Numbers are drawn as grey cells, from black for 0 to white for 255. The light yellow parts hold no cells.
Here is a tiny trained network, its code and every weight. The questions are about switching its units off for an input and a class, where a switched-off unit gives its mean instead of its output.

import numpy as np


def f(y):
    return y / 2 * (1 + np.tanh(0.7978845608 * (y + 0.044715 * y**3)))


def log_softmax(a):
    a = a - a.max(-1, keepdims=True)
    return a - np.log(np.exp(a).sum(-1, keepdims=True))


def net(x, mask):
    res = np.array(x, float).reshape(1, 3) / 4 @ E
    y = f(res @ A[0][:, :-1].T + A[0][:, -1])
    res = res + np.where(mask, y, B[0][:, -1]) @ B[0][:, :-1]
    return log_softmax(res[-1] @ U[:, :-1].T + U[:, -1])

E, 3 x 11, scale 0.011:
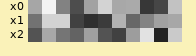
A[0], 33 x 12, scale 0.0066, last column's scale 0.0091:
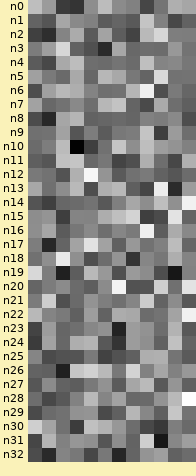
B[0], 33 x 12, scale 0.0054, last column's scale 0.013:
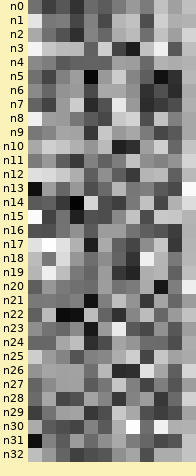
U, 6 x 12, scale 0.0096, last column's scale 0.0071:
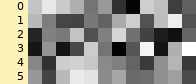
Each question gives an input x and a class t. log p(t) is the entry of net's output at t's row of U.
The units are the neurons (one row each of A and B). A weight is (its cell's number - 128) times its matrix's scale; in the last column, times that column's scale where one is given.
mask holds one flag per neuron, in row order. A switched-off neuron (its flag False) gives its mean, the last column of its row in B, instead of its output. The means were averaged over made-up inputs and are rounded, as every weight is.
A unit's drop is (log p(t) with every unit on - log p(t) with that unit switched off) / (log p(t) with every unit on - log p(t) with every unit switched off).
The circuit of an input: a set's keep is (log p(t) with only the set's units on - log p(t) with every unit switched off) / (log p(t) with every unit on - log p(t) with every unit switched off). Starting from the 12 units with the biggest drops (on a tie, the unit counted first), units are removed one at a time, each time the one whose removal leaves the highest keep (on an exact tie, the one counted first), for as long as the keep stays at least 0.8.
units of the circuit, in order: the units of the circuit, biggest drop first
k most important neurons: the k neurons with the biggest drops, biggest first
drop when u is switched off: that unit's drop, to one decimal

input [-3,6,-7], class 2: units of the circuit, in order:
[n13]
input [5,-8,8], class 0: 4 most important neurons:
[n19 n12 n17 n26]
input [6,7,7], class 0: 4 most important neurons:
[n3 n10 n18 n13]
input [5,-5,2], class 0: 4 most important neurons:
[n19 n26 n17 n12]
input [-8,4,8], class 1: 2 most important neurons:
[n1 n25]
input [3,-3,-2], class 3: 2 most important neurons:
[n3 n10]
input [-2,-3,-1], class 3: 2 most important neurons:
[n3 n10]
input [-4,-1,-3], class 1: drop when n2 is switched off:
0.1
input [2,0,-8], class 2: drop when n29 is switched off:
0.0
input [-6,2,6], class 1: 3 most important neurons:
[n1 n13 n25]
